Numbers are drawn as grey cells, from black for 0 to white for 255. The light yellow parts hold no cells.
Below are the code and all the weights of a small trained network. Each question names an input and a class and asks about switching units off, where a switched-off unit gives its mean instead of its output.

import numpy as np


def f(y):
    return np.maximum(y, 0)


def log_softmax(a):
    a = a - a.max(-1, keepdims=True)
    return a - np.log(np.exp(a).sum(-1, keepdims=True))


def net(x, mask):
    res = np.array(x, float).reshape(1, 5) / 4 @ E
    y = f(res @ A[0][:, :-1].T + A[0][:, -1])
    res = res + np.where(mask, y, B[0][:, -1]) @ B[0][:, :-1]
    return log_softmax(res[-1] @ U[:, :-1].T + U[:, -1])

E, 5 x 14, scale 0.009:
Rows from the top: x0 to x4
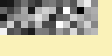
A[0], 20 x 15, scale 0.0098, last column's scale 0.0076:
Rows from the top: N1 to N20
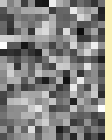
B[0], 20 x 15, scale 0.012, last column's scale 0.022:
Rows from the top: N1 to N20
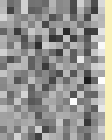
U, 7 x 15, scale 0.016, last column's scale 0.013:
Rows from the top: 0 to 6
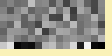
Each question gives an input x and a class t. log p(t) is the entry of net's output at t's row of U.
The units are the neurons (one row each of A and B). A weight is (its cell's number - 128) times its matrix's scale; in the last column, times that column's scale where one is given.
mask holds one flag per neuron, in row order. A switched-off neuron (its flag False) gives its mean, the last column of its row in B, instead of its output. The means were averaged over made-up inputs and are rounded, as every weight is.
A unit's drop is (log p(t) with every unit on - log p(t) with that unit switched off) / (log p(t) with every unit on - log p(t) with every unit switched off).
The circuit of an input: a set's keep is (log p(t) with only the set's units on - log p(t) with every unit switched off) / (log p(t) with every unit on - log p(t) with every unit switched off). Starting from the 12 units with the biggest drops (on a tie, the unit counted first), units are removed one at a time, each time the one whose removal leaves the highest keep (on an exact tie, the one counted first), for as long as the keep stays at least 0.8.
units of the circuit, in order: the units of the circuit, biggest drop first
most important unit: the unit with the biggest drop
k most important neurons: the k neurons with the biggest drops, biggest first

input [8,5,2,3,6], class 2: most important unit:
N8
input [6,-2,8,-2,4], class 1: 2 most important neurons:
N2; N14
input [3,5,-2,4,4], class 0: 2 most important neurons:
N5; N15
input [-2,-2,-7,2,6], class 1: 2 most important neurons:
N1; N15
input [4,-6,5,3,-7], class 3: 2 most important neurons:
N15; N5
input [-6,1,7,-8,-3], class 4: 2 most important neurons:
N19; N4
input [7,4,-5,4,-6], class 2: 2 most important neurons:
N8; N7
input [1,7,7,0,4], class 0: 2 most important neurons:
N5; N1
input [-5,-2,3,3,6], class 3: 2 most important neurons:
N7; N8
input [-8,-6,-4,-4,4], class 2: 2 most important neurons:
N6; N5
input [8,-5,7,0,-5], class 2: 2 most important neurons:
N3; N8
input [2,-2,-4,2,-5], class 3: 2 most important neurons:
N15; N2
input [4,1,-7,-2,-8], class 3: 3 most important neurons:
N15; N20; N2
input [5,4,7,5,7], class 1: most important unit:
N14
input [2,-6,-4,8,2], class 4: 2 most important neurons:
N10; N5
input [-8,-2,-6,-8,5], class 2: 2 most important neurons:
N6; N11
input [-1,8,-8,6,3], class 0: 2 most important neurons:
N5; N18
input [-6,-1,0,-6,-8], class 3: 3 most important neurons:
N20; N15; N8
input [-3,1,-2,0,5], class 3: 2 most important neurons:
N7; N8
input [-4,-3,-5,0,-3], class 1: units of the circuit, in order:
N1
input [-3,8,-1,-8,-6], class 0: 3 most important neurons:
N5; N10; N18
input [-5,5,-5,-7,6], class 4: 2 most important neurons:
N13; N4
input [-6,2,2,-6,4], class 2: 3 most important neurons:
N6; N11; N10
